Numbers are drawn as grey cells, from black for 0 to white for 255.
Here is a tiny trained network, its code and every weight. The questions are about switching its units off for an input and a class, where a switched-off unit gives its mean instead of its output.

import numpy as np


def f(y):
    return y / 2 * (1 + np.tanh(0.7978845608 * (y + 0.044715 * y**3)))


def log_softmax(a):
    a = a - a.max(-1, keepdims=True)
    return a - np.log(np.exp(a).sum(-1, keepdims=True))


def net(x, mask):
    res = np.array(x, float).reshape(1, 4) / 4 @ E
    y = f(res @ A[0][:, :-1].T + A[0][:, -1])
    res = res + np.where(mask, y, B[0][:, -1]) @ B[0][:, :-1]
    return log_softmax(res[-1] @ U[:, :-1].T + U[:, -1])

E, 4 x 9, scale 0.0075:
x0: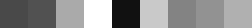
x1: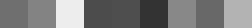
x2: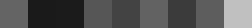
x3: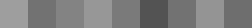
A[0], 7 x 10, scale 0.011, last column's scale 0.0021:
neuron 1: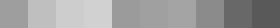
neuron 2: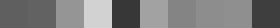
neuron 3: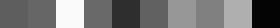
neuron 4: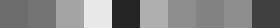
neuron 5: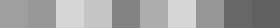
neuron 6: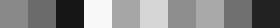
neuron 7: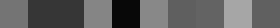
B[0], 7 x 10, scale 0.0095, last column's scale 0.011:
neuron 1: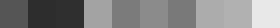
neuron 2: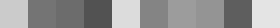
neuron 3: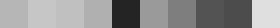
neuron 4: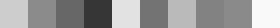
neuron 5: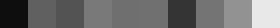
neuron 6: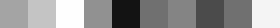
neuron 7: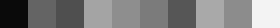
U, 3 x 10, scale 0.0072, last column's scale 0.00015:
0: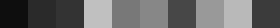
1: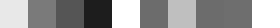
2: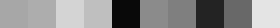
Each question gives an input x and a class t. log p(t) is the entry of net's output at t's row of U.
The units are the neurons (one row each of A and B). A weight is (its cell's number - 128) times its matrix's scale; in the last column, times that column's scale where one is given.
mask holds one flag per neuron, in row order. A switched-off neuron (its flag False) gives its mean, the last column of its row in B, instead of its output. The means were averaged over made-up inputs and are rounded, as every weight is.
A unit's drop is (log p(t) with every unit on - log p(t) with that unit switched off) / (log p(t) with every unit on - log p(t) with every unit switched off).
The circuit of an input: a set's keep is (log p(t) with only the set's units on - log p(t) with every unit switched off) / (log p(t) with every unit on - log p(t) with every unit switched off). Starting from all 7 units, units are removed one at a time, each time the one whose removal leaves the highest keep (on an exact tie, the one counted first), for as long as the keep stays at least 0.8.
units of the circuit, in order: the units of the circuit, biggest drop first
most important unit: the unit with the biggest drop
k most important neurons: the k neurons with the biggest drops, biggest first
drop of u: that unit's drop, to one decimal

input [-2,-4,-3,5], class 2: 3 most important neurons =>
[neuron 7; neuron 4; neuron 2]
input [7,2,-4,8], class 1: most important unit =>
neuron 4
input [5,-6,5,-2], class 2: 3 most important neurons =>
[neuron 6; neuron 1; neuron 5]
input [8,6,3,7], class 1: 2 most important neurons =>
[neuron 4; neuron 2]
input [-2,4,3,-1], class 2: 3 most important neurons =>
[neuron 1; neuron 4; neuron 5]
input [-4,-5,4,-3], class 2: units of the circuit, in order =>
[neuron 4; neuron 1]
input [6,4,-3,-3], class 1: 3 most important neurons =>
[neuron 4; neuron 2; neuron 6]
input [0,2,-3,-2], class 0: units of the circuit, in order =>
[neuron 6; neuron 4]
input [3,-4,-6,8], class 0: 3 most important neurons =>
[neuron 1; neuron 5; neuron 3]
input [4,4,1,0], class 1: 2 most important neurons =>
[neuron 6; neuron 4]
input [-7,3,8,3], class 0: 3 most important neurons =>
[neuron 4; neuron 2; neuron 7]
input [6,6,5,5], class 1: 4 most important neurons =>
[neuron 4; neuron 2; neuron 6; neuron 5]
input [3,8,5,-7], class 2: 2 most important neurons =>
[neuron 3; neuron 1]
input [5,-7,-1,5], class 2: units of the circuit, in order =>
[neuron 6]
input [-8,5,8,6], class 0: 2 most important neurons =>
[neuron 4; neuron 2]
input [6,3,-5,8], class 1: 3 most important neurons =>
[neuron 4; neuron 2; neuron 7]
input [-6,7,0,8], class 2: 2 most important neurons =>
[neuron 4; neuron 2]
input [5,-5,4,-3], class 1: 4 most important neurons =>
[neuron 4; neuron 2; neuron 3; neuron 5]
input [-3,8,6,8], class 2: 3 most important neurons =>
[neuron 3; neuron 1; neuron 5]
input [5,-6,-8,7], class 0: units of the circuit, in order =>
[neuron 1]
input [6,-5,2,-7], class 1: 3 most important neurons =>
[neuron 4; neuron 2; neuron 3]
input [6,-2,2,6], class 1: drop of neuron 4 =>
0.3
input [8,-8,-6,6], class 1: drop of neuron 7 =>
0.2
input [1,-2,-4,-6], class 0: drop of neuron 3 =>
0.2
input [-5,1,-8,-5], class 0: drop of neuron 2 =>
0.0
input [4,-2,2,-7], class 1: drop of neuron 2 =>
0.1
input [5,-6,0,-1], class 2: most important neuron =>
[neuron 6]
